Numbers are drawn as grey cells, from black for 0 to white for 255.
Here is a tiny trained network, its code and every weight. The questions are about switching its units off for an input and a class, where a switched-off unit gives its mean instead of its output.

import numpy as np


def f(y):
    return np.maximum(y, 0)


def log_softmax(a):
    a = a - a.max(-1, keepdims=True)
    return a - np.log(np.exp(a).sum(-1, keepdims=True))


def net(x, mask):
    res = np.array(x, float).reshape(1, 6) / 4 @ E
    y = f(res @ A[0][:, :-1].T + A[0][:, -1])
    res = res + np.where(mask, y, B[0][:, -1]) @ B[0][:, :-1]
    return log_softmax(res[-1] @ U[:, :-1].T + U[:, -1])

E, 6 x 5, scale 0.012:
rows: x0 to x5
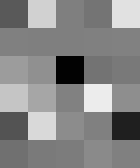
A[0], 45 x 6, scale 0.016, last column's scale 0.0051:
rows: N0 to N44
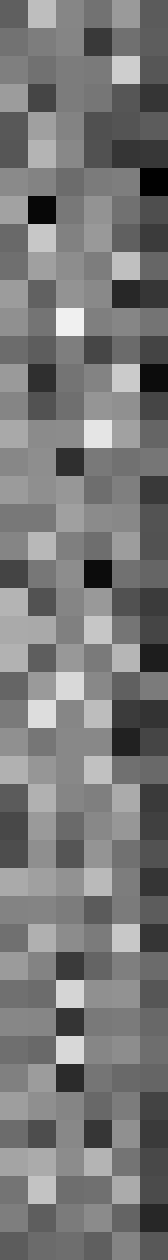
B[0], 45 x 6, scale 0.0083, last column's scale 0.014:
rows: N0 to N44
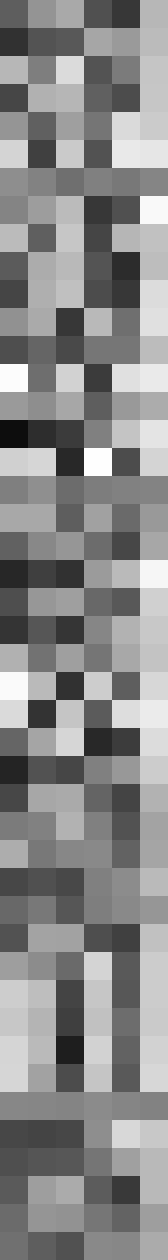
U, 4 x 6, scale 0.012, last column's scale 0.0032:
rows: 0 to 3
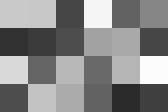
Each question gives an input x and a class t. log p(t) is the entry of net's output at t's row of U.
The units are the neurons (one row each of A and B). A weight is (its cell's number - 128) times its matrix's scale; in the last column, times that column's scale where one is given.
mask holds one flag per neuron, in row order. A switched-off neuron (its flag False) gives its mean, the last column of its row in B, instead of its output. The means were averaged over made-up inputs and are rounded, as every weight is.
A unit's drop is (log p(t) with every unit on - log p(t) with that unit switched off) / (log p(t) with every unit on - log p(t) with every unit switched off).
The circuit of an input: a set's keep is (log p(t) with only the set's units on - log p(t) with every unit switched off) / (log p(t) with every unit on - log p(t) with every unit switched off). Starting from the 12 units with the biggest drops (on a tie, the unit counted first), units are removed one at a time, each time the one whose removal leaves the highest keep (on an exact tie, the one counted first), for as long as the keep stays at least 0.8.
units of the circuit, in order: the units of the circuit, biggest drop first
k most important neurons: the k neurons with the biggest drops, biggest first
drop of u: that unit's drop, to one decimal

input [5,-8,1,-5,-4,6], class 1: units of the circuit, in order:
[N20]
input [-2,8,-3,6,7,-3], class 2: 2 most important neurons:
[N25; N8]
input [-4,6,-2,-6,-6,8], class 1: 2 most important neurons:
[N40; N20]
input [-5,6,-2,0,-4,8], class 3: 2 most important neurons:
[N25; N5]
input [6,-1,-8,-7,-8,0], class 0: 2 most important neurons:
[N37; N35]
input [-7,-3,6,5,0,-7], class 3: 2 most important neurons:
[N26; N10]
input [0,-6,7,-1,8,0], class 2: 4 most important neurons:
[N5; N25; N8; N4]
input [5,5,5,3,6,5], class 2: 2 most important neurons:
[N25; N8]
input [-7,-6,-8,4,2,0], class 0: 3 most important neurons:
[N24; N37; N11]
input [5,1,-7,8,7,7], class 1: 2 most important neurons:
[N15; N22]
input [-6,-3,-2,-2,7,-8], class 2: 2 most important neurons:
[N5; N25]
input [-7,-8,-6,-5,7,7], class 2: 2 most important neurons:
[N5; N4]
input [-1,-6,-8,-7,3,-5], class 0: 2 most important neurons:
[N24; N37]
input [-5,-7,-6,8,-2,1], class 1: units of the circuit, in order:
[N15]
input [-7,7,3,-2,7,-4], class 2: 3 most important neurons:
[N5; N25; N4]
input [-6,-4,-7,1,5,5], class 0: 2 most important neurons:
[N24; N37]
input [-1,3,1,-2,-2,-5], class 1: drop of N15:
-0.1
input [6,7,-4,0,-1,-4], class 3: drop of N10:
0.0
